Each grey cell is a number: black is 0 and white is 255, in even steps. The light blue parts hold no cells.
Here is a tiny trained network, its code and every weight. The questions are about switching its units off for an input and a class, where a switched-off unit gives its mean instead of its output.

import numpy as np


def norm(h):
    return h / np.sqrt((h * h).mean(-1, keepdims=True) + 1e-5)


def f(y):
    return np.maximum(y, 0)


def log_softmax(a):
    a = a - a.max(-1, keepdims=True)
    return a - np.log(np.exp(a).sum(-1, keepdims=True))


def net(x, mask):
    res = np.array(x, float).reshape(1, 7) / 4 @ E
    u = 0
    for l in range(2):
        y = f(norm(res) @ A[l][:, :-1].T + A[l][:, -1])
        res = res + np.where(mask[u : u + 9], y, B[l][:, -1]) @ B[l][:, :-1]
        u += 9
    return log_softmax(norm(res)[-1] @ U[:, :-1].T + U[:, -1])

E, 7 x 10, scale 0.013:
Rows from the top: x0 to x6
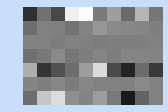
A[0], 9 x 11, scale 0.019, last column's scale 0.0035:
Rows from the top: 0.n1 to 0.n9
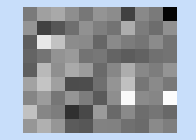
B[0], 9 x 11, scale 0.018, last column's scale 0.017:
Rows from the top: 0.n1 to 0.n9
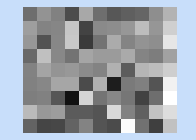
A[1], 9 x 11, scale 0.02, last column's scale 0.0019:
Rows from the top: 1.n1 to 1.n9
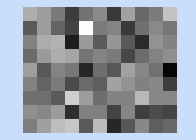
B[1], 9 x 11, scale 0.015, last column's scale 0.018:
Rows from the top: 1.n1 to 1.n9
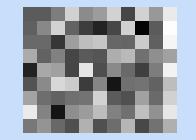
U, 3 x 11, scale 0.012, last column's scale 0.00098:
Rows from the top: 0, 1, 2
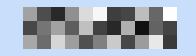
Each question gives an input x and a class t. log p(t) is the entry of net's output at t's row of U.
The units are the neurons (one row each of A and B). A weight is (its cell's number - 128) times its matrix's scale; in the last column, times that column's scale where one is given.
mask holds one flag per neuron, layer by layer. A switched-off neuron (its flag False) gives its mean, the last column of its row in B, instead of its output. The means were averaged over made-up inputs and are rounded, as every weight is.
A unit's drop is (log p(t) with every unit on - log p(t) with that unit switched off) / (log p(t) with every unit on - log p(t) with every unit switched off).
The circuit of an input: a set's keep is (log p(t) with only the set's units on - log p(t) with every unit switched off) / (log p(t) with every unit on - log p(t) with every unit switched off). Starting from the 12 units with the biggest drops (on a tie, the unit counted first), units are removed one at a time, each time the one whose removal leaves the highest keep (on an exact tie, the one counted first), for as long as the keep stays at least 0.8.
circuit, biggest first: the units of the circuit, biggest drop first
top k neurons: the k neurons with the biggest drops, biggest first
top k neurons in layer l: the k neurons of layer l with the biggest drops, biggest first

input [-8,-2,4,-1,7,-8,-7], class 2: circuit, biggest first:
0.n8
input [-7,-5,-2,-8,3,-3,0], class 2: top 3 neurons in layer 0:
0.n8, 0.n7, 0.n1
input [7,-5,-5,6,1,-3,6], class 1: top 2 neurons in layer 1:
1.n1, 1.n2
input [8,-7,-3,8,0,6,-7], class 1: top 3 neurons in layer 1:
1.n2, 1.n8, 1.n3
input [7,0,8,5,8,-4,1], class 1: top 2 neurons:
0.n3, 0.n9
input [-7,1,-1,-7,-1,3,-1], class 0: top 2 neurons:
1.n8, 1.n2
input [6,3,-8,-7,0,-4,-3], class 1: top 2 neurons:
0.n3, 1.n2
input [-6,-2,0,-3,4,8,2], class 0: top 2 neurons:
0.n3, 1.n3
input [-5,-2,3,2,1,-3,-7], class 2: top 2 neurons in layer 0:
0.n2, 0.n8
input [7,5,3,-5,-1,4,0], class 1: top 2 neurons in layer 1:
1.n2, 1.n1
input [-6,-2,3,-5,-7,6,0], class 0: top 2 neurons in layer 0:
0.n7, 0.n2
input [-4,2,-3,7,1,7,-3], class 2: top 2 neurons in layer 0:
0.n8, 0.n2
